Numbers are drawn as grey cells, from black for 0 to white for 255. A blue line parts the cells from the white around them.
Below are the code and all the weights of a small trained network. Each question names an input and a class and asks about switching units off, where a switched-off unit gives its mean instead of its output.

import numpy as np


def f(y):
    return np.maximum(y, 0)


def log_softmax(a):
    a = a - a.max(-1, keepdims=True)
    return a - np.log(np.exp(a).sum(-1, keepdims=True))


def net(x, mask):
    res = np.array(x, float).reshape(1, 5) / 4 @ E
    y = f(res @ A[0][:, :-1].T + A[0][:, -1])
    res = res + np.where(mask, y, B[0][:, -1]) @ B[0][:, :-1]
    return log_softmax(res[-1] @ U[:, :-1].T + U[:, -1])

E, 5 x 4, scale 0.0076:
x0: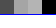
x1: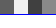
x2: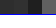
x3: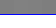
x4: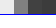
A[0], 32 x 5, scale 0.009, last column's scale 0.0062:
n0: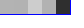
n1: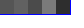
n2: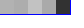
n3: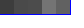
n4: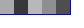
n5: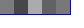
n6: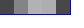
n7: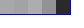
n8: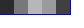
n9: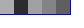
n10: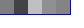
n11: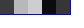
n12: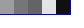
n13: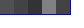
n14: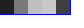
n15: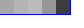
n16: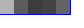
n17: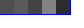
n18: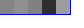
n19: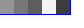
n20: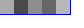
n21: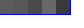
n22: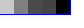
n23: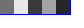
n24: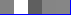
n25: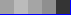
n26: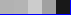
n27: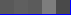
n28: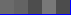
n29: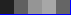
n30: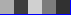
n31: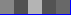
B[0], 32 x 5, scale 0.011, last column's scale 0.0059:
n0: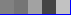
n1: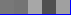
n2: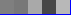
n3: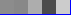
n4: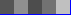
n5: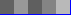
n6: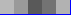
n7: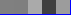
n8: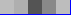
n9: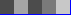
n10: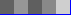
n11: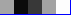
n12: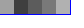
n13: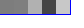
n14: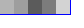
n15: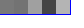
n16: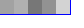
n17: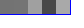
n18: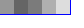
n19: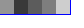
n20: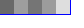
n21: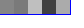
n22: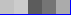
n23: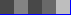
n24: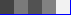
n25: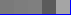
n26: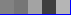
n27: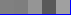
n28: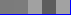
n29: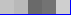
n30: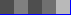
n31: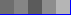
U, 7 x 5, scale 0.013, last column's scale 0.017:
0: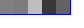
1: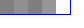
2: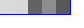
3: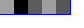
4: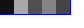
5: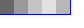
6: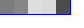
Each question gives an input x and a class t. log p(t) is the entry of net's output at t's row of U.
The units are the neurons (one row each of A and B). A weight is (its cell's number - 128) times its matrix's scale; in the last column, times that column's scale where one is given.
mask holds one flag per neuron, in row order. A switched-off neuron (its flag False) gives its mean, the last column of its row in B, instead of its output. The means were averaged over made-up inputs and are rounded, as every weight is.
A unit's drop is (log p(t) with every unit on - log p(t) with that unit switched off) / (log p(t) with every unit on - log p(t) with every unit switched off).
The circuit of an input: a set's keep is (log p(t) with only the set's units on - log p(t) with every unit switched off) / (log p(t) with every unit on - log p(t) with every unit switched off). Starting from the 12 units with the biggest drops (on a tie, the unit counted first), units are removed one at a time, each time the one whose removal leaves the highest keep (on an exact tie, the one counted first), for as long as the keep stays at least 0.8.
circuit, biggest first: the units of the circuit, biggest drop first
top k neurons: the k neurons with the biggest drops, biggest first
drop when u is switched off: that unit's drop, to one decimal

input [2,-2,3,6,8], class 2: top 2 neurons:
n22, n16
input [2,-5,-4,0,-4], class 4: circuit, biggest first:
n30, n10, n4
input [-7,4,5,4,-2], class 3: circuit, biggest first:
n19
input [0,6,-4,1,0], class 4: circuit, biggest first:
n24, n23
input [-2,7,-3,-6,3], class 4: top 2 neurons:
n24, n23
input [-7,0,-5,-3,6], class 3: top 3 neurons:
n19, n12, n29
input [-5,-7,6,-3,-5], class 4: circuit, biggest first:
n9, n11
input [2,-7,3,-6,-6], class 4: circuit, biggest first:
n10, n5
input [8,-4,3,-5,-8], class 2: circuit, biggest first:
n29, n8
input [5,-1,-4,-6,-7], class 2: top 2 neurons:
n8, n14
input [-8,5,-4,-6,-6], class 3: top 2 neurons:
n19, n12
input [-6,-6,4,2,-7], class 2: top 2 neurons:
n29, n14
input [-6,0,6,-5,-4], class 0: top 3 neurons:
n11, n13, n3
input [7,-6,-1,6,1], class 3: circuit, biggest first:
n11
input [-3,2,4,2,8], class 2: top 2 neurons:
n22, n16
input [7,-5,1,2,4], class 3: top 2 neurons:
n11, n18
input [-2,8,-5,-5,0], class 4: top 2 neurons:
n24, n23
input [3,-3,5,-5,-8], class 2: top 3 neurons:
n29, n8, n14
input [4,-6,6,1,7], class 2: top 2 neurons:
n16, n22
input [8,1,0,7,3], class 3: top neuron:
n11
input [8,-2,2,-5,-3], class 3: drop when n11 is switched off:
0.7
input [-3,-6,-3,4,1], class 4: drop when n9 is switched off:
0.1
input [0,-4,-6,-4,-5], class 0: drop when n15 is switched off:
0.2
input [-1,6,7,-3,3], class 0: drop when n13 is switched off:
0.1
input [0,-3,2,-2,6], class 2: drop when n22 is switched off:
0.3
